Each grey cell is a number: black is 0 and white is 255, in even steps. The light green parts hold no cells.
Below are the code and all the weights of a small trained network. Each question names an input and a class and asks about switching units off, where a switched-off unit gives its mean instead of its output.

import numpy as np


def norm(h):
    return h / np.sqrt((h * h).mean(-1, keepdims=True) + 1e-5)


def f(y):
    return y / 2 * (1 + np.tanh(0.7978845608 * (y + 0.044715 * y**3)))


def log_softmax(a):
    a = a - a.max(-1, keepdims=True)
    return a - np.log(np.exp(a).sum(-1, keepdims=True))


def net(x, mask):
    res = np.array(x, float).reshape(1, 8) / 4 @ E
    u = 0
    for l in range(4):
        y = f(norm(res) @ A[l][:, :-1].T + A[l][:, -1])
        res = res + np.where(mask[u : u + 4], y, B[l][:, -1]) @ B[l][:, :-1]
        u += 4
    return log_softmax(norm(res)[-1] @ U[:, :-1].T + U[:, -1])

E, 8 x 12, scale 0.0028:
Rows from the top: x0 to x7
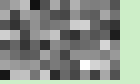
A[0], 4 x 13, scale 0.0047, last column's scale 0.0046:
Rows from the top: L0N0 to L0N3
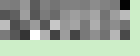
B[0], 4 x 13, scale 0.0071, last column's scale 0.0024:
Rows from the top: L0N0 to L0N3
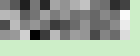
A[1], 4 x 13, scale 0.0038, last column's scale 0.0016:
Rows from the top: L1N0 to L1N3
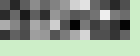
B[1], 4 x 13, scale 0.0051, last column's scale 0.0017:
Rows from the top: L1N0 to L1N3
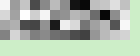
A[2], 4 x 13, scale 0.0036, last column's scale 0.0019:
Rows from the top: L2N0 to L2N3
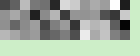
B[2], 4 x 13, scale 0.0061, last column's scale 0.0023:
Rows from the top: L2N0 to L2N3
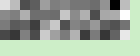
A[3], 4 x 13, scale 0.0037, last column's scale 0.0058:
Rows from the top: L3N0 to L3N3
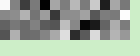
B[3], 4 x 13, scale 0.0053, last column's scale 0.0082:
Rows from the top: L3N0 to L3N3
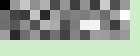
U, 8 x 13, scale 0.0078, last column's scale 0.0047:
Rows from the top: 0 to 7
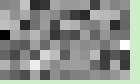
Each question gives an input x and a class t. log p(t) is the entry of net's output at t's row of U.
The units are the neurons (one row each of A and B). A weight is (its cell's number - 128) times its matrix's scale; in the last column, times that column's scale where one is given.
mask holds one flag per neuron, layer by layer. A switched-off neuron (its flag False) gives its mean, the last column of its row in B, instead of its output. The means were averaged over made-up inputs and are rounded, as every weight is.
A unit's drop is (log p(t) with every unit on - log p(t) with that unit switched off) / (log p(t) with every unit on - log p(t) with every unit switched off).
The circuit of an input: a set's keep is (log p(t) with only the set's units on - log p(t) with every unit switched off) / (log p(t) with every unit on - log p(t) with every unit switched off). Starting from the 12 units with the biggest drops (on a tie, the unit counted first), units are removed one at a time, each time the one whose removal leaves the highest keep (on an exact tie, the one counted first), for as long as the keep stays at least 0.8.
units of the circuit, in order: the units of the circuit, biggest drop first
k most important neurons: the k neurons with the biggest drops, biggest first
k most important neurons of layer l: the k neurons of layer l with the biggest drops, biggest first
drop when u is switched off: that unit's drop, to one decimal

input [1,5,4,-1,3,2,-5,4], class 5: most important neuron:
L3N2
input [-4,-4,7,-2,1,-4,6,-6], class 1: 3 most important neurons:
L1N0, L1N3, L3N1
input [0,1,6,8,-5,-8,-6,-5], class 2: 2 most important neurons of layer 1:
L1N2, L1N1
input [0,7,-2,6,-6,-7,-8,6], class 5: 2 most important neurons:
L3N2, L0N2
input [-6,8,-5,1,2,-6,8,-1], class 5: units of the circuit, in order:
L2N3, L2N2
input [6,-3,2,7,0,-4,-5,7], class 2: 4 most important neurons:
L1N2, L0N3, L0N2, L3N0
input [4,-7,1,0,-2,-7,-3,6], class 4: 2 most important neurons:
L0N2, L3N0
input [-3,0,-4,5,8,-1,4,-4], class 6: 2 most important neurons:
L1N1, L0N1
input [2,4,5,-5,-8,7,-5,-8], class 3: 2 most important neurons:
L3N0, L1N1
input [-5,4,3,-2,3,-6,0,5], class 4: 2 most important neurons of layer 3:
L3N1, L3N0
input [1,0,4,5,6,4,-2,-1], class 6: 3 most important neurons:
L1N1, L0N1, L2N0
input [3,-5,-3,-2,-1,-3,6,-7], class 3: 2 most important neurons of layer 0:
L0N2, L0N3
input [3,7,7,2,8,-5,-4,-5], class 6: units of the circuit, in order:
L1N1, L0N3
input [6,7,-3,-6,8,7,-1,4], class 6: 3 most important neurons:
L1N1, L0N3, L1N2
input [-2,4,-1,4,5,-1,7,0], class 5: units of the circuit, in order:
L2N3
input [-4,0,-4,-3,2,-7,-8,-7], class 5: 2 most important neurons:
L3N2, L3N1
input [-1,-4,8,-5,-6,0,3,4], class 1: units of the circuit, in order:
L1N0, L1N3
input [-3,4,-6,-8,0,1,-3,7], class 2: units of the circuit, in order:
L2N0, L1N3
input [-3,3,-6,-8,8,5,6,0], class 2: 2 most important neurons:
L2N0, L1N0
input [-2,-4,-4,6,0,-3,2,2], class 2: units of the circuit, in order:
L1N2
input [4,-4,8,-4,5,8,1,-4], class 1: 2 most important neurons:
L1N0, L0N3
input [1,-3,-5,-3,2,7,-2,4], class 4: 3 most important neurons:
L1N3, L1N0, L3N0
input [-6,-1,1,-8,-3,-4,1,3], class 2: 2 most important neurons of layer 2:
L2N0, L2N1
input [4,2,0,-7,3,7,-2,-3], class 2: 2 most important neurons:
L2N0, L0N3
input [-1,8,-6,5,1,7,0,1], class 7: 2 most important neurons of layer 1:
L1N0, L1N3
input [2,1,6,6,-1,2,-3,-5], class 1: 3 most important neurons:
L1N0, L1N3, L0N1
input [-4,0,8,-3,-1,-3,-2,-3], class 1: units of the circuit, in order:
L1N0
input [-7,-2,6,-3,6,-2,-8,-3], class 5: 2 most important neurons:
L3N2, L2N1
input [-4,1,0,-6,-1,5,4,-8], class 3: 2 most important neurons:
L3N0, L1N2
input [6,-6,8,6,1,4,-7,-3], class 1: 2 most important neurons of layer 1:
L1N0, L1N3
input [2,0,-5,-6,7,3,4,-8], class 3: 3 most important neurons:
L3N0, L1N2, L0N2
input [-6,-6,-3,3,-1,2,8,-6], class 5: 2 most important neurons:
L2N3, L2N2
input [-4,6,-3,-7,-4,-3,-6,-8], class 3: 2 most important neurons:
L3N0, L1N2
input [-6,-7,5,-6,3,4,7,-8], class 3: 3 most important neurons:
L3N0, L0N2, L1N2
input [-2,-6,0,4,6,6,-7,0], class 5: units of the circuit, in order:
L3N2
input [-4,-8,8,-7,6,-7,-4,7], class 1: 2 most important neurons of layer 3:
L3N3, L3N0
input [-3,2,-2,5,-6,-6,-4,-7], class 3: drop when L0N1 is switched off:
0.2
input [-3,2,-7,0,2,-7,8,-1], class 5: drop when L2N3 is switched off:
0.6
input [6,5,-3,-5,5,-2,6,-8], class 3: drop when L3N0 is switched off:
0.9
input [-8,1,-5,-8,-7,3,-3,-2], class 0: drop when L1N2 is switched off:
0.1
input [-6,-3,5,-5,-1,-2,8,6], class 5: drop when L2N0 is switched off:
0.0
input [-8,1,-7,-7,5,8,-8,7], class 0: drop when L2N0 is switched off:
0.2
